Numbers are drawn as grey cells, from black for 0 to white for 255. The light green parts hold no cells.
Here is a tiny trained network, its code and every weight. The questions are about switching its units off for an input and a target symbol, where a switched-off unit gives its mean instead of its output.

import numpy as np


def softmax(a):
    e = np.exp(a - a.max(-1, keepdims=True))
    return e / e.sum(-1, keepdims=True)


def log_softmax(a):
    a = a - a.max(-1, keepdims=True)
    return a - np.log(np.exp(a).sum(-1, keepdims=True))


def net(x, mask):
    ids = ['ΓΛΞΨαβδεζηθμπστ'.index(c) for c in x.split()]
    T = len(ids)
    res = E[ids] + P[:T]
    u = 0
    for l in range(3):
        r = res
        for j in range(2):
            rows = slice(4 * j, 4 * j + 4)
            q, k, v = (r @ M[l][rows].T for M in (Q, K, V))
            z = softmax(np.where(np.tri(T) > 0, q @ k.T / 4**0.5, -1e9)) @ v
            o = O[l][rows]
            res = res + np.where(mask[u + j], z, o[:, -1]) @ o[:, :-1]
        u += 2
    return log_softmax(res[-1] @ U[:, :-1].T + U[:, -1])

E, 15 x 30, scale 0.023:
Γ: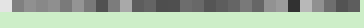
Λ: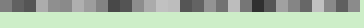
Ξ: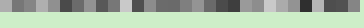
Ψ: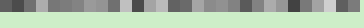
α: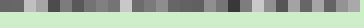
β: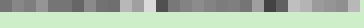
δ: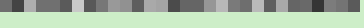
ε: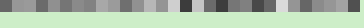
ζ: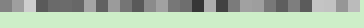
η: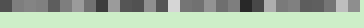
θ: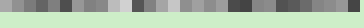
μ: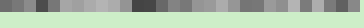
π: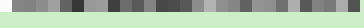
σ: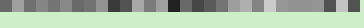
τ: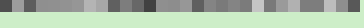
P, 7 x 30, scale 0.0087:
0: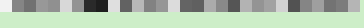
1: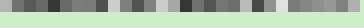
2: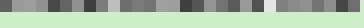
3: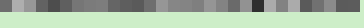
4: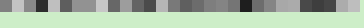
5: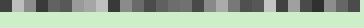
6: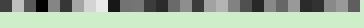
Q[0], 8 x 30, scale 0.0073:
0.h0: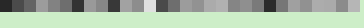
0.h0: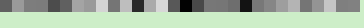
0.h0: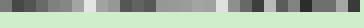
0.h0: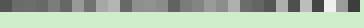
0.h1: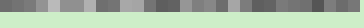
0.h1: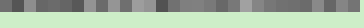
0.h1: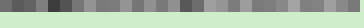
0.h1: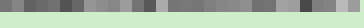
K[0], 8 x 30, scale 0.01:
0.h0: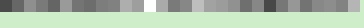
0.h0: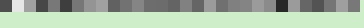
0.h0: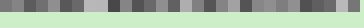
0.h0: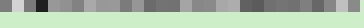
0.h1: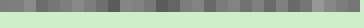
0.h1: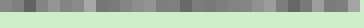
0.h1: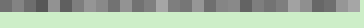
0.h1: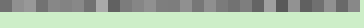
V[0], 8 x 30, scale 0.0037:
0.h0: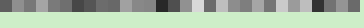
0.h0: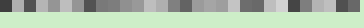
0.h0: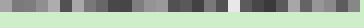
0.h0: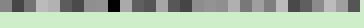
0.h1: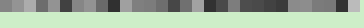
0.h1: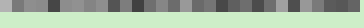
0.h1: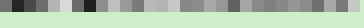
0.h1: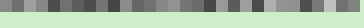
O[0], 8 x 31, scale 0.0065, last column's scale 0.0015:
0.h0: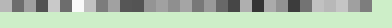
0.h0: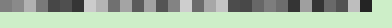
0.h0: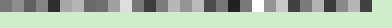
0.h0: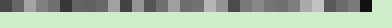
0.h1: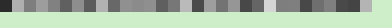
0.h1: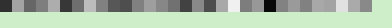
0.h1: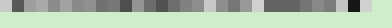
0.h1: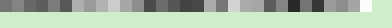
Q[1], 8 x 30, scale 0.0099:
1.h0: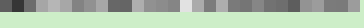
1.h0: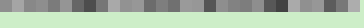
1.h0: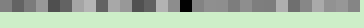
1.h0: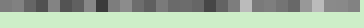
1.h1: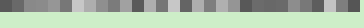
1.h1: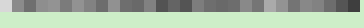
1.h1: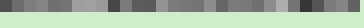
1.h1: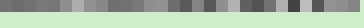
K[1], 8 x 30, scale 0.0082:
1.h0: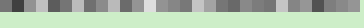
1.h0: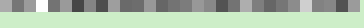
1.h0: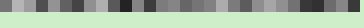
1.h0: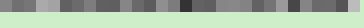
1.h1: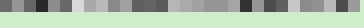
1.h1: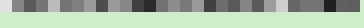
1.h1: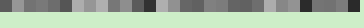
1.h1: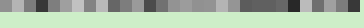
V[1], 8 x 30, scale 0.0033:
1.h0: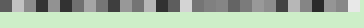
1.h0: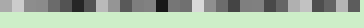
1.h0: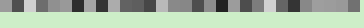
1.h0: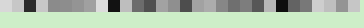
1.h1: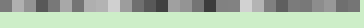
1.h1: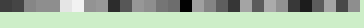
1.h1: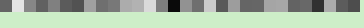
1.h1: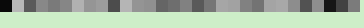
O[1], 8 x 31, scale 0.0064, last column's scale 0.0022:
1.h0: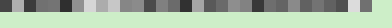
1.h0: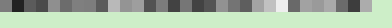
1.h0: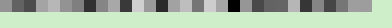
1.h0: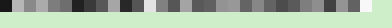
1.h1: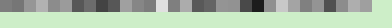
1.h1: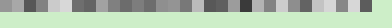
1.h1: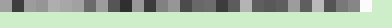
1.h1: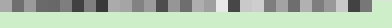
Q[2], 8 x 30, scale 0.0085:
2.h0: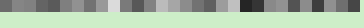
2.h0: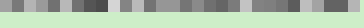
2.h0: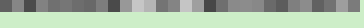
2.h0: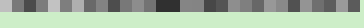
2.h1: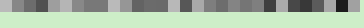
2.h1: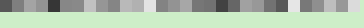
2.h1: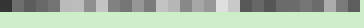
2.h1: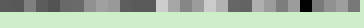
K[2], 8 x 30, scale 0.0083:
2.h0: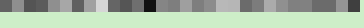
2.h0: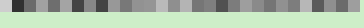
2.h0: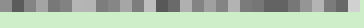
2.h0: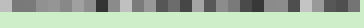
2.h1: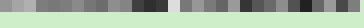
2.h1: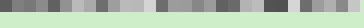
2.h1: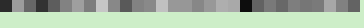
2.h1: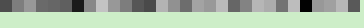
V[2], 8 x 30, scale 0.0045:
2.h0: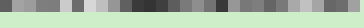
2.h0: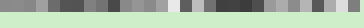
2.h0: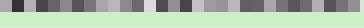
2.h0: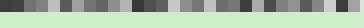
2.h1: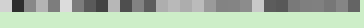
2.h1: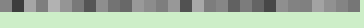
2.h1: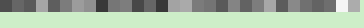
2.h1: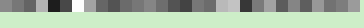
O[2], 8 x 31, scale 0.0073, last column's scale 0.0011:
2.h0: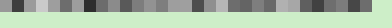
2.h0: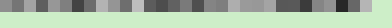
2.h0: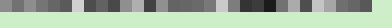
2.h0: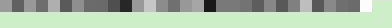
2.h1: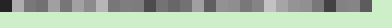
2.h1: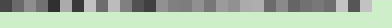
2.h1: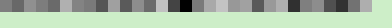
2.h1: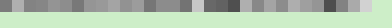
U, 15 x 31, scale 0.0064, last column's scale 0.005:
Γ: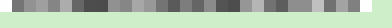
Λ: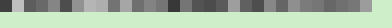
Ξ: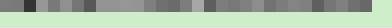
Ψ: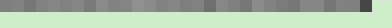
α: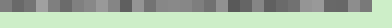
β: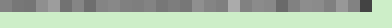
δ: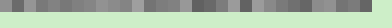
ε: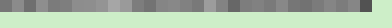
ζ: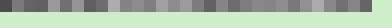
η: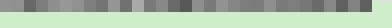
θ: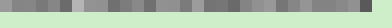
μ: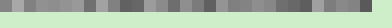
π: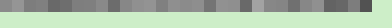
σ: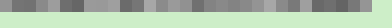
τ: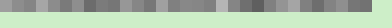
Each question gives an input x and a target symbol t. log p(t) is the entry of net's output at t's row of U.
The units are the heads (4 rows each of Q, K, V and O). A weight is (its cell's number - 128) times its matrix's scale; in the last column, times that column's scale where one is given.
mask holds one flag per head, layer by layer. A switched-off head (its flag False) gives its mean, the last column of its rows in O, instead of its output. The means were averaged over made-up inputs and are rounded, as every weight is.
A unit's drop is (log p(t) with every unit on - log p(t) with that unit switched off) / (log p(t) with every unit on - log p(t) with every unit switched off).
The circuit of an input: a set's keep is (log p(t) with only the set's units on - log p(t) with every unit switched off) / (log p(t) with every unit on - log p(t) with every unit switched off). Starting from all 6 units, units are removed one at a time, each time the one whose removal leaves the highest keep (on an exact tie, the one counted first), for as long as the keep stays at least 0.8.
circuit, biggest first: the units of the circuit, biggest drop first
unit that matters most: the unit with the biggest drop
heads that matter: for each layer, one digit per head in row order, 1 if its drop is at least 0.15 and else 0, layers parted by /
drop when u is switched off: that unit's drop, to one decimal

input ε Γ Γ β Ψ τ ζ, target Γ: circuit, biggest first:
[2.h1 0.h0]
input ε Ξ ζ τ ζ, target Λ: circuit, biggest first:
[0.h1 1.h1]
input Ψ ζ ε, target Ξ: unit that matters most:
0.h0
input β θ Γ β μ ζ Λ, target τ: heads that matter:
00 / 00 / 10
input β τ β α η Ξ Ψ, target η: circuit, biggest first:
[2.h1 1.h1]
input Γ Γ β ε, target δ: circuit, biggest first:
[2.h0 2.h1 1.h0]
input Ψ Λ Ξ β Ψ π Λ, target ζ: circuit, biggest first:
[0.h0 1.h0]
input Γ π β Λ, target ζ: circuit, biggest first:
[0.h0 1.h0 2.h1]
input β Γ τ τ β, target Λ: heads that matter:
01 / 00 / 01
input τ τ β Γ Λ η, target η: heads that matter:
00 / 00 / 01
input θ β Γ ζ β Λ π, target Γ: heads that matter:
00 / 00 / 01
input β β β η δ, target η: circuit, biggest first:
[2.h1 1.h0]
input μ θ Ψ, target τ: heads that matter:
10 / 01 / 10
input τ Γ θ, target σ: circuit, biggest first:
[2.h0]
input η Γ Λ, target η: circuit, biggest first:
[1.h1 2.h1]
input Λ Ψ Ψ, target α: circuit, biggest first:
[0.h0 2.h0 1.h1]
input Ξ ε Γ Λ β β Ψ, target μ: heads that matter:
10 / 11 / 00
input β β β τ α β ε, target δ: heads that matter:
01 / 00 / 11
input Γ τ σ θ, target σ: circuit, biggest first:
[2.h0 0.h0]
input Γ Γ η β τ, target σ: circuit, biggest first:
[2.h0]
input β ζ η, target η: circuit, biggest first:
[2.h1 1.h1 2.h0]
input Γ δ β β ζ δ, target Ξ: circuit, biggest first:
[0.h0 1.h1]
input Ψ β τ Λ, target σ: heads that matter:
00 / 00 / 10
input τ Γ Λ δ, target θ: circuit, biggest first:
[0.h1 1.h0 2.h1]
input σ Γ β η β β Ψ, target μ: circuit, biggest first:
[1.h0 0.h0 1.h1]
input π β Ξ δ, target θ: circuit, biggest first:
[0.h1 1.h0 2.h0 2.h1]
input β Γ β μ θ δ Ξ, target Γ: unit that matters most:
1.h1
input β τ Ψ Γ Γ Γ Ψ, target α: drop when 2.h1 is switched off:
0.2
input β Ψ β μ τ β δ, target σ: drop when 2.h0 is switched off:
0.8
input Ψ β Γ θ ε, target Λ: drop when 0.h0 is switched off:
0.2
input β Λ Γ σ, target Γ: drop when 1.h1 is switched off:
0.1
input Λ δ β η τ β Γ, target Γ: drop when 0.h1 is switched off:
0.0
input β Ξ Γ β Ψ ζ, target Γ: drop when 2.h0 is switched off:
0.1
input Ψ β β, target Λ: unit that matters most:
1.h0
